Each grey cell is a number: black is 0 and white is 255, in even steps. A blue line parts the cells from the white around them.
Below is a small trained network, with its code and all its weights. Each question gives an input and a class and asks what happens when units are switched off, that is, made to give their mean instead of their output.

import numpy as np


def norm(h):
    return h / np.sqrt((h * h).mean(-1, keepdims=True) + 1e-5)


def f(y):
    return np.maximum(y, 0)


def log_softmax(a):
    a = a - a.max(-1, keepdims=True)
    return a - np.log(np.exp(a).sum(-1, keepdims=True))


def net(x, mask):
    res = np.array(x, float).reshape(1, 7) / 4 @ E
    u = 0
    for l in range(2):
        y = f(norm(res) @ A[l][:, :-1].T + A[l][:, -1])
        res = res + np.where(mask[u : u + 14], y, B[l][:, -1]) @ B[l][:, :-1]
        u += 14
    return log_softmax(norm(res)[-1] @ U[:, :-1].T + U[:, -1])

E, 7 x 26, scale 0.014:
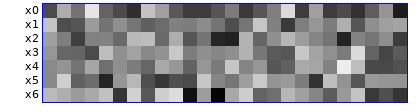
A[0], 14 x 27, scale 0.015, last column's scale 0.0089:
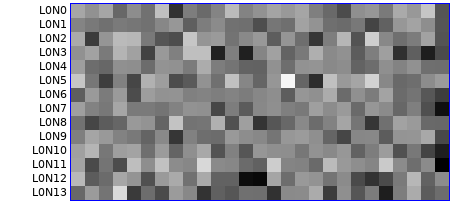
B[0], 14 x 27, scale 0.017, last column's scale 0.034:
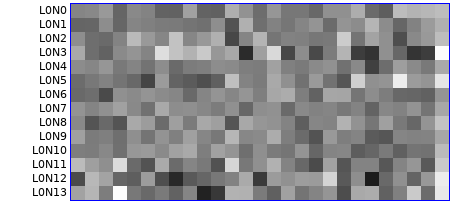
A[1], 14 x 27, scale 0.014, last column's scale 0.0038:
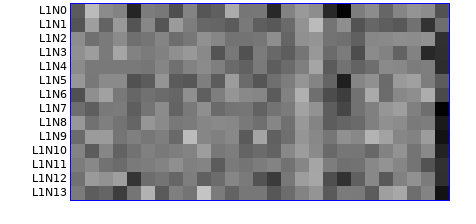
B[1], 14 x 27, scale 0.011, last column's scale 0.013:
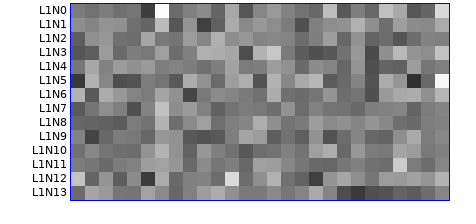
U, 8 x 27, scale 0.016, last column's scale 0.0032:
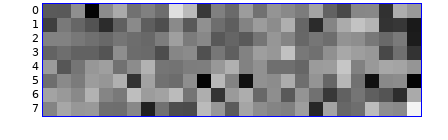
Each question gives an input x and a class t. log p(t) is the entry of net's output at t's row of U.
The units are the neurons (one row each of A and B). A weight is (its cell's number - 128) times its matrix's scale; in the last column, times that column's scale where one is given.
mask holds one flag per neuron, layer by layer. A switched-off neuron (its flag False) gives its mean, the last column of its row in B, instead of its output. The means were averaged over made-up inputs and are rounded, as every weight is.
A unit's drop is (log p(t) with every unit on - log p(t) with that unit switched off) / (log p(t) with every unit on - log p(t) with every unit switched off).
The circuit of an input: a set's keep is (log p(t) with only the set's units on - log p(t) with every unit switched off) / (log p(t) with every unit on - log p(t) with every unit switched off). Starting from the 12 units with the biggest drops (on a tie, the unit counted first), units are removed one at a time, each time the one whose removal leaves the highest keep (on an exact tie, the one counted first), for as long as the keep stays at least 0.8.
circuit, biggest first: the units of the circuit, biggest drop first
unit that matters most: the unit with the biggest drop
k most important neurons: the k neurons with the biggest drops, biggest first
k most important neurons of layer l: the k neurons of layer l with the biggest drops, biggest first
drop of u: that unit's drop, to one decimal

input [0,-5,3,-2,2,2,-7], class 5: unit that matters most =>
L0N8
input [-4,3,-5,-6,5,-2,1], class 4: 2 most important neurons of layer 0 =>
[L0N2 L0N12]
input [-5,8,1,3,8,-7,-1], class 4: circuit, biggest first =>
[L0N2 L0N3]
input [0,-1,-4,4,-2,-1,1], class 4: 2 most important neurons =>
[L0N3 L0N2]
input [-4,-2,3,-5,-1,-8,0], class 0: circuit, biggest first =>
[L0N13 L0N8]
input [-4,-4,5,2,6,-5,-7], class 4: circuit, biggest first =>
[L0N3 L0N12 L0N8]
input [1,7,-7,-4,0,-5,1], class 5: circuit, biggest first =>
[L0N2 L0N3 L0N5]
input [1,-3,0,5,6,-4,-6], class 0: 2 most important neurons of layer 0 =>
[L0N13 L0N8]
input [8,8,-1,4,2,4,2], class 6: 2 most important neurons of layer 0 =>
[L0N3 L0N10]
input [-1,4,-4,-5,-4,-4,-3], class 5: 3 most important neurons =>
[L0N5 L0N3 L0N11]
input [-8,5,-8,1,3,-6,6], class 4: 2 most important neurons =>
[L0N2 L0N12]
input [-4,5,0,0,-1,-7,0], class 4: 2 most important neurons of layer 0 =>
[L0N2 L0N3]
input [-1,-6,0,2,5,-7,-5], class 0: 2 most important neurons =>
[L0N13 L0N8]
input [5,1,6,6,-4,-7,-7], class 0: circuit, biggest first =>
[L0N8]
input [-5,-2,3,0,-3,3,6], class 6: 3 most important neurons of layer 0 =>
[L0N3 L0N13 L0N10]
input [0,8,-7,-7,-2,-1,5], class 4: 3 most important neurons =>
[L0N2 L0N12 L0N11]
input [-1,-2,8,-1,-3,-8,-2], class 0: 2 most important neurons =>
[L0N8 L0N13]
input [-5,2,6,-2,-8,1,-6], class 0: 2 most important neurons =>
[L0N13 L0N8]
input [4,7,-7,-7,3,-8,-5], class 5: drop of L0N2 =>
0.2
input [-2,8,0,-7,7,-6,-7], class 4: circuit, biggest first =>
[L0N2]
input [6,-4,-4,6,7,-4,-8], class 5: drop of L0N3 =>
0.1
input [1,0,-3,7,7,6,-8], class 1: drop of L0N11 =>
0.1
